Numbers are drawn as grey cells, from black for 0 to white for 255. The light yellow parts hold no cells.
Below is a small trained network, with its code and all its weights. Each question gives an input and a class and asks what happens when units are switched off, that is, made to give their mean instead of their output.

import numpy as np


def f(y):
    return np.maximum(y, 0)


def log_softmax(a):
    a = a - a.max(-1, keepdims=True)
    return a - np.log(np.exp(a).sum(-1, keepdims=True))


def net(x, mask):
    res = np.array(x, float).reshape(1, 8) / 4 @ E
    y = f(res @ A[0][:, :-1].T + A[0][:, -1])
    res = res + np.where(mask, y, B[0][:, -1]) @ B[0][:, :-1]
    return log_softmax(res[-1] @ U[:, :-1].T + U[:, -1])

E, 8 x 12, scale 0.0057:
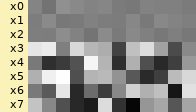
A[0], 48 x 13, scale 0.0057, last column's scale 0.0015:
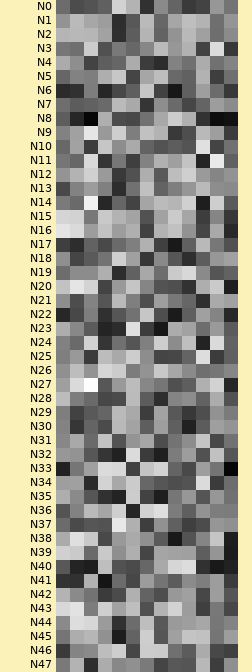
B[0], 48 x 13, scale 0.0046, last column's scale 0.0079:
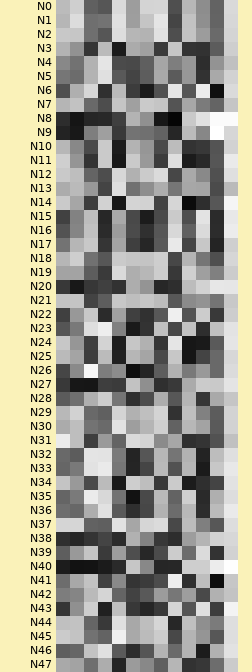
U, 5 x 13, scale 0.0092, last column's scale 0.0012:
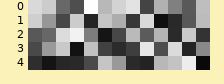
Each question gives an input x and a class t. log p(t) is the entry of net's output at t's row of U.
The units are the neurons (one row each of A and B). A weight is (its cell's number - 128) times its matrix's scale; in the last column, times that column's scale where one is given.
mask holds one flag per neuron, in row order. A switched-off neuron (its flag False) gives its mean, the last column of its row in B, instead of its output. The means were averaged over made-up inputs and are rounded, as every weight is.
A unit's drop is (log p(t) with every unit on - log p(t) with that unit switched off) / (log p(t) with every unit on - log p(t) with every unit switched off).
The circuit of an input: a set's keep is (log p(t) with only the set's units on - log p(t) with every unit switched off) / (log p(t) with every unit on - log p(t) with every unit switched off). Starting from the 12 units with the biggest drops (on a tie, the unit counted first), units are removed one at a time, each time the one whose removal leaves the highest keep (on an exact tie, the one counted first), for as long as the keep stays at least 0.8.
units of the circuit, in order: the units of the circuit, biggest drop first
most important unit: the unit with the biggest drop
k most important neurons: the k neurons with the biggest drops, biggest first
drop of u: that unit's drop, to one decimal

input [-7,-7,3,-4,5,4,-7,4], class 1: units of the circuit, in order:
N34
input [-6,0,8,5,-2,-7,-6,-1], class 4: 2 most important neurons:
N8; N40
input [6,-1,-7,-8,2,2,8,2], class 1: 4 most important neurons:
N14; N11; N24; N3
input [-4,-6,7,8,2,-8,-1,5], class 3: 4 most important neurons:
N43; N15; N39; N16
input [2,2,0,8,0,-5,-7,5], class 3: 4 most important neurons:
N43; N15; N39; N16
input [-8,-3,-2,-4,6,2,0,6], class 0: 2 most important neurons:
N37; N0
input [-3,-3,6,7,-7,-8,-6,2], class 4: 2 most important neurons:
N40; N8
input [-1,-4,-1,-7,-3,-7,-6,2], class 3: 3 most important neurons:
N6; N17; N22
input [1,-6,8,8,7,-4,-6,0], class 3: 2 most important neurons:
N43; N15
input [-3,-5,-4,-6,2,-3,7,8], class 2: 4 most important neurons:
N23; N35; N32; N28
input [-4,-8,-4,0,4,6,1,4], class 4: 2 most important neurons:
N20; N38
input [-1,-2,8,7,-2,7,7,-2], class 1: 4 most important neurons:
N14; N24; N11; N3
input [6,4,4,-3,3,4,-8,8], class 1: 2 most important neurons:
N34; N25
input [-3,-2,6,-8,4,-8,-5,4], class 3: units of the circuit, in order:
N6
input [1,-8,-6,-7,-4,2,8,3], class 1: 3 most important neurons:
N14; N11; N24
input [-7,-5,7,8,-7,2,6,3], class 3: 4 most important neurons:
N43; N16; N15; N39
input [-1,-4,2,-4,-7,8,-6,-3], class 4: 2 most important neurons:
N20; N27
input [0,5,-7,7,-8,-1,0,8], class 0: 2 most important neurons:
N12; N2
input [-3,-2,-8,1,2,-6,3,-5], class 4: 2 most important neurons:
N40; N8
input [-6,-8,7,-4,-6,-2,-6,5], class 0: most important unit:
N45
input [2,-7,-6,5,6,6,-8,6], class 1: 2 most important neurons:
N34; N25
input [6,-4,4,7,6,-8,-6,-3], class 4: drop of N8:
1.1
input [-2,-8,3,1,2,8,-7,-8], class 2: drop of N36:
0.3
